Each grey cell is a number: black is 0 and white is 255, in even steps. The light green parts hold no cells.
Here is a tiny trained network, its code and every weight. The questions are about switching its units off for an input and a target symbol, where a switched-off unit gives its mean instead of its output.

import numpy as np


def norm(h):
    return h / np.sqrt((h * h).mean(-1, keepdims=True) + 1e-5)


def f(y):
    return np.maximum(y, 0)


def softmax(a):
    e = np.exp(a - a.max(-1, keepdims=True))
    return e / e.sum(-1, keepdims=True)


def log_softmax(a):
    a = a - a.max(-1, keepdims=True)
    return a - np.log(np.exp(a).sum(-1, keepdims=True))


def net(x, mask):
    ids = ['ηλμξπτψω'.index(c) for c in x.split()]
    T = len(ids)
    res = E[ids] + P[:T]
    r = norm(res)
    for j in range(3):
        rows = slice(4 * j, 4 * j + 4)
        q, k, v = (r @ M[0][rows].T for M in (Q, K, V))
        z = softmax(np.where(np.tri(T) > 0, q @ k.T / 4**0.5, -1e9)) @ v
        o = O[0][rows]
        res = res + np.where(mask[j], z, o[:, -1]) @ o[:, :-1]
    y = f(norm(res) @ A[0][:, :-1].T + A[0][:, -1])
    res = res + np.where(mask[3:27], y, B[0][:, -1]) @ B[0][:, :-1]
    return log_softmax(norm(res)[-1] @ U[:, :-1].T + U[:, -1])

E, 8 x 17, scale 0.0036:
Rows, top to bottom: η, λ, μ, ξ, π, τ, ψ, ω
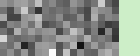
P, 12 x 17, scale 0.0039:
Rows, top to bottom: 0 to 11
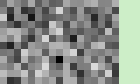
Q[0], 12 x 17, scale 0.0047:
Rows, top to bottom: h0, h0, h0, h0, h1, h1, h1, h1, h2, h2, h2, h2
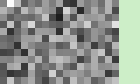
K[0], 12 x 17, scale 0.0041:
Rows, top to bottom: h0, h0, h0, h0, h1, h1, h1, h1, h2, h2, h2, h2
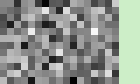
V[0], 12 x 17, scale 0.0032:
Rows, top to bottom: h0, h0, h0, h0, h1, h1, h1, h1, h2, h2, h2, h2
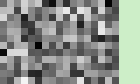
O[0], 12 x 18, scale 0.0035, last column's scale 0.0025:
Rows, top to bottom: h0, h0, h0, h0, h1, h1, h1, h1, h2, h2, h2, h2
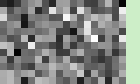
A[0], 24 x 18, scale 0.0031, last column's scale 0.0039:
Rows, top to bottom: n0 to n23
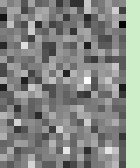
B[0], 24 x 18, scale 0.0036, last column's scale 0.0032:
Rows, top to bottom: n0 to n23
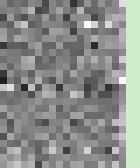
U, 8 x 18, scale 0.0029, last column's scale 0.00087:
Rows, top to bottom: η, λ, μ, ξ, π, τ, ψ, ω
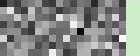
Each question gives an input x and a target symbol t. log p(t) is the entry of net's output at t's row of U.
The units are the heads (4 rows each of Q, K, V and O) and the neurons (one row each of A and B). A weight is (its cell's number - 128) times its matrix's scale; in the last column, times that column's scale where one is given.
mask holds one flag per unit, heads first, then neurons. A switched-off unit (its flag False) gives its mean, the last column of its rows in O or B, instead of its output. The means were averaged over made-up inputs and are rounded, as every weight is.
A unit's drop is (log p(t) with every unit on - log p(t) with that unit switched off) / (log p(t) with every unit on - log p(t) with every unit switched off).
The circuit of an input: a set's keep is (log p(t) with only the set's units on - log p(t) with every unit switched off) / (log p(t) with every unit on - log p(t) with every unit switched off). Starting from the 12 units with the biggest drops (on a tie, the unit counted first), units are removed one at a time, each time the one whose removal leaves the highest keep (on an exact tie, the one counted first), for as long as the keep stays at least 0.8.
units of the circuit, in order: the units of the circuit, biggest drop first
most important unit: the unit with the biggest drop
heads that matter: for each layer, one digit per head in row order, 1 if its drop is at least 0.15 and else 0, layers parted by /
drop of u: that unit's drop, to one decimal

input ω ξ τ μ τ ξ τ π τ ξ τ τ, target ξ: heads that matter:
010
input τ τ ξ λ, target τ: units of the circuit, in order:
h1, h0
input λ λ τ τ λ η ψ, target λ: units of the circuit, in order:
h1
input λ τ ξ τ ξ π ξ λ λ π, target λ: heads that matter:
011
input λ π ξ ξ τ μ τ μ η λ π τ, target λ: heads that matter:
011
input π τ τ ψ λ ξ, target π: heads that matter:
100
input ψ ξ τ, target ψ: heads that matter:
001
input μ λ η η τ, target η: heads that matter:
100
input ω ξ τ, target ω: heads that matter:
100
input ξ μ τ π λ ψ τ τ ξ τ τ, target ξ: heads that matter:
011
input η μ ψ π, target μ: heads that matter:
010
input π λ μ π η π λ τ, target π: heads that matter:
001
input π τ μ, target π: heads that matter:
001
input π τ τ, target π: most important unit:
h2
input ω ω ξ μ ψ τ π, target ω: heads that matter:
110
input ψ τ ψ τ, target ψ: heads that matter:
101
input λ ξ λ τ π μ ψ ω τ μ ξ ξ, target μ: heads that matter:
010
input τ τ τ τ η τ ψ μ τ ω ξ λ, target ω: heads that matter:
100
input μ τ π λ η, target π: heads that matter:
101
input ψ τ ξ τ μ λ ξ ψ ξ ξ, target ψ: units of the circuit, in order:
h2
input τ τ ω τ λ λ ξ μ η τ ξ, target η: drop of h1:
0.2
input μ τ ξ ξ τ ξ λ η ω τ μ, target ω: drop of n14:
0.0
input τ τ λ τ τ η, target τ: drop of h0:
0.1
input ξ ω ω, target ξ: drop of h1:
0.4
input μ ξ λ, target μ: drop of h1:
0.8
